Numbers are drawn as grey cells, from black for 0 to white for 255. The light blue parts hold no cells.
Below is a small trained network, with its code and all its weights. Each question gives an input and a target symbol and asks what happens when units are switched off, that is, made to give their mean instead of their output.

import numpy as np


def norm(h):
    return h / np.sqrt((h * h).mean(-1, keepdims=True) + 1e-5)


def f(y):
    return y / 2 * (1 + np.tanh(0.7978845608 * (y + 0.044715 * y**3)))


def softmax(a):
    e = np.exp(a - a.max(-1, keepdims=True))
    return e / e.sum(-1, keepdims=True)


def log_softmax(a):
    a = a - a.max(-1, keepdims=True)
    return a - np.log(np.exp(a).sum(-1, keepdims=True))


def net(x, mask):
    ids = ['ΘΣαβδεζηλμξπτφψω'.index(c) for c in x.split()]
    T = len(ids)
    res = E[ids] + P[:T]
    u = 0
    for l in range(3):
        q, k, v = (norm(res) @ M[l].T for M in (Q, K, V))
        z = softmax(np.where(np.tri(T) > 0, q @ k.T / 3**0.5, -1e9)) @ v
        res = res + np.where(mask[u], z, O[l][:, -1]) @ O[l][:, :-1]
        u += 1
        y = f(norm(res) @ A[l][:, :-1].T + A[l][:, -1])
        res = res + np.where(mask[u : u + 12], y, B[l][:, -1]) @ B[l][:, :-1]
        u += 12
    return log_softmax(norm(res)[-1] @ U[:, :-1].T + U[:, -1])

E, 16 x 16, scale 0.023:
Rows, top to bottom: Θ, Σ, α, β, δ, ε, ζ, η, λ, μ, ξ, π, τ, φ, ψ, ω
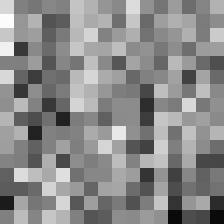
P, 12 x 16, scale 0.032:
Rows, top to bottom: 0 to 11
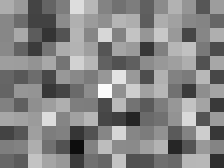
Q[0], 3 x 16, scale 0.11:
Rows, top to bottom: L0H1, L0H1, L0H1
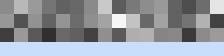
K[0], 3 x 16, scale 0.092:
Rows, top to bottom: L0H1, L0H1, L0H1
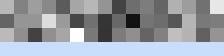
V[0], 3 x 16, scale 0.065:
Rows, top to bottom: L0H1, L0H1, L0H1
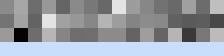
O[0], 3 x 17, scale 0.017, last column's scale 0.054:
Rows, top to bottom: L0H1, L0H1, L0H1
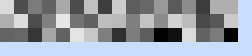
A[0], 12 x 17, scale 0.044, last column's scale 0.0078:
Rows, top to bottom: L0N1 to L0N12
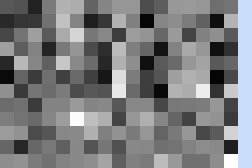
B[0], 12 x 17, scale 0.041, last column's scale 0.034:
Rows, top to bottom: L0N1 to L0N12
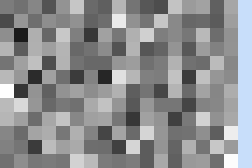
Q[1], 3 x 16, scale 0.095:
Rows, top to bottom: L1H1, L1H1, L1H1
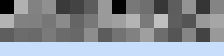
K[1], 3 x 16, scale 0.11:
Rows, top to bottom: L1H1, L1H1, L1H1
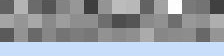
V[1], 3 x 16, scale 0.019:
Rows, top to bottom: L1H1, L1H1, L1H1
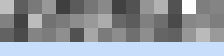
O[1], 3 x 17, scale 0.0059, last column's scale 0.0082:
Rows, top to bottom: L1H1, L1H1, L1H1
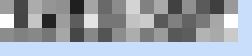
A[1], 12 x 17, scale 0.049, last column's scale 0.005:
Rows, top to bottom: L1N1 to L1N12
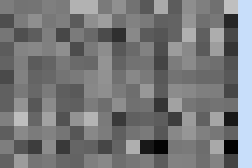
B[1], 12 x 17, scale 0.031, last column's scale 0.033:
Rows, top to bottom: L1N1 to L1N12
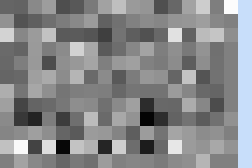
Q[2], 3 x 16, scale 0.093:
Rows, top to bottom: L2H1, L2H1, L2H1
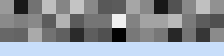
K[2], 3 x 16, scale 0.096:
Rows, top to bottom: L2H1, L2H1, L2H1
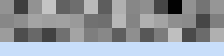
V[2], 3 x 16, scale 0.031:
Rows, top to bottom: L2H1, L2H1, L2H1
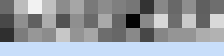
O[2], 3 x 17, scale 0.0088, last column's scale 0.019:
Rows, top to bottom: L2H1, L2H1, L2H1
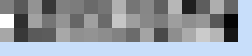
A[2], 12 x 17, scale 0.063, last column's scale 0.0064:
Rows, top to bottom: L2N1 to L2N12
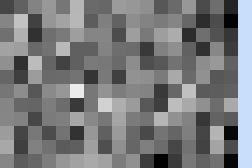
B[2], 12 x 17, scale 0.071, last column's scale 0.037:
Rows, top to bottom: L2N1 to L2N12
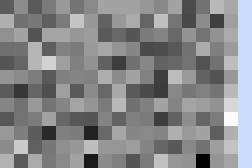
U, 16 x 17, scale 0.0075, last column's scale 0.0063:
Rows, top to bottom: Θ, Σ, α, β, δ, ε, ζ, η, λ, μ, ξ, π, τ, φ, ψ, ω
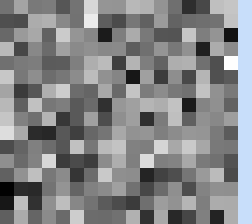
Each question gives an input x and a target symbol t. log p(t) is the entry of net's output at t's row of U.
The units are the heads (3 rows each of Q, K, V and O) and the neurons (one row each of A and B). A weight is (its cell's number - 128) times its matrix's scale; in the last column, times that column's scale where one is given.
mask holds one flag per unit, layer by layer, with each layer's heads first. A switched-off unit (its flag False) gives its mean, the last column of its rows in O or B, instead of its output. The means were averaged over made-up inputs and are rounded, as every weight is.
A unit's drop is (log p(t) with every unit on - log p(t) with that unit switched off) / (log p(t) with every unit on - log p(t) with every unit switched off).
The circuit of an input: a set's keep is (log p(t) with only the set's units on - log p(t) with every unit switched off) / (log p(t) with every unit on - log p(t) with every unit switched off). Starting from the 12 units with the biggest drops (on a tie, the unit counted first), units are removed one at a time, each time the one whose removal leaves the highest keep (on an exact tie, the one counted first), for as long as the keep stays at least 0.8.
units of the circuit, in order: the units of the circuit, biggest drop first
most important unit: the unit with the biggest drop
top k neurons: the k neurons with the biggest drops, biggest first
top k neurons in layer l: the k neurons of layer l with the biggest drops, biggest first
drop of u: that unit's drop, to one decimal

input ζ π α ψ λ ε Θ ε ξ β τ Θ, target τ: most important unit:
L0H1
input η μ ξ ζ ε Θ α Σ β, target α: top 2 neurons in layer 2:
L2N5, L2N10
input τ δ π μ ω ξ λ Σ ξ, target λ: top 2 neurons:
L1N11, L1N3
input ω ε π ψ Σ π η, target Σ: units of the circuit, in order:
L0H1, L2N5
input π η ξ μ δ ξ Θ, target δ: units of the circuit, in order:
L0H1, L2N6, L0N3
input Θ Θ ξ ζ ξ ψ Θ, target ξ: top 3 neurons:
L0N12, L1N1, L0N10
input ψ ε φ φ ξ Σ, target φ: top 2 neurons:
L2N7, L2N1
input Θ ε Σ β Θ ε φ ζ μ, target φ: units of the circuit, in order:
L0H1, L2N7
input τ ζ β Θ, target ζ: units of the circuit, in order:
L0H1, L0N3, L0N11
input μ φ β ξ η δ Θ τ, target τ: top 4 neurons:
L2N4, L1N1, L0N10, L2N9
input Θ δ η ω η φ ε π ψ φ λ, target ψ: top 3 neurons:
L2N3, L1N1, L0N12
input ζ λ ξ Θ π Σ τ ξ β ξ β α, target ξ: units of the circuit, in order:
L0N10, L2N8, L0H1
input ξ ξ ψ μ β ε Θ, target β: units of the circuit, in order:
L0H1, L2N12
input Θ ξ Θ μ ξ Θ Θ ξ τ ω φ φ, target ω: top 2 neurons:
L2N2, L1N1
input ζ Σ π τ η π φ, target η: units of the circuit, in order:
L0H1
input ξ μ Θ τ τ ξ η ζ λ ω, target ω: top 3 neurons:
L2N2, L1N1, L2N9
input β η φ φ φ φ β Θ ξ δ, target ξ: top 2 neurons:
L2N8, L0N10
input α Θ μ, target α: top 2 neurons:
L2N5, L2N10
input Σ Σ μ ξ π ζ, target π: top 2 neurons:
L2N9, L2N7
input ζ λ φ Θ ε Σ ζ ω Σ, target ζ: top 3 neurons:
L0N3, L0N9, L0N11
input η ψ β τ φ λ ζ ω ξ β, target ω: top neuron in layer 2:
L2N2
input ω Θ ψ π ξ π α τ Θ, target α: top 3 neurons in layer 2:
L2N5, L2N10, L2N11
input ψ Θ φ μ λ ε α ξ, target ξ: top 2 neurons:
L2N8, L0N10
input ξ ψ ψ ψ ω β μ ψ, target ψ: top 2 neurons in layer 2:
L2N3, L2N9
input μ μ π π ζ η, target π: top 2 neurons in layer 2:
L2N9, L2N7
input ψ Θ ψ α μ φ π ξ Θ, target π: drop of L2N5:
0.1
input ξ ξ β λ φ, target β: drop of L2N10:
0.0
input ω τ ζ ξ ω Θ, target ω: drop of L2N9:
0.2
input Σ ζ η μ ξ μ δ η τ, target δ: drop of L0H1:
1.0
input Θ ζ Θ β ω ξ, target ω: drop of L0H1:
1.5
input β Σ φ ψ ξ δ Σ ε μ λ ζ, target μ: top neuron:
L2N10
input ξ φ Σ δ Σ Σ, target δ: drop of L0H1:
1.0
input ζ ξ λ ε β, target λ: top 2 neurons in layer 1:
L1N11, L1N3
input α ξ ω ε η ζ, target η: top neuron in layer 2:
L2N5
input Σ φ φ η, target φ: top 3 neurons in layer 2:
L2N7, L2N1, L2N9
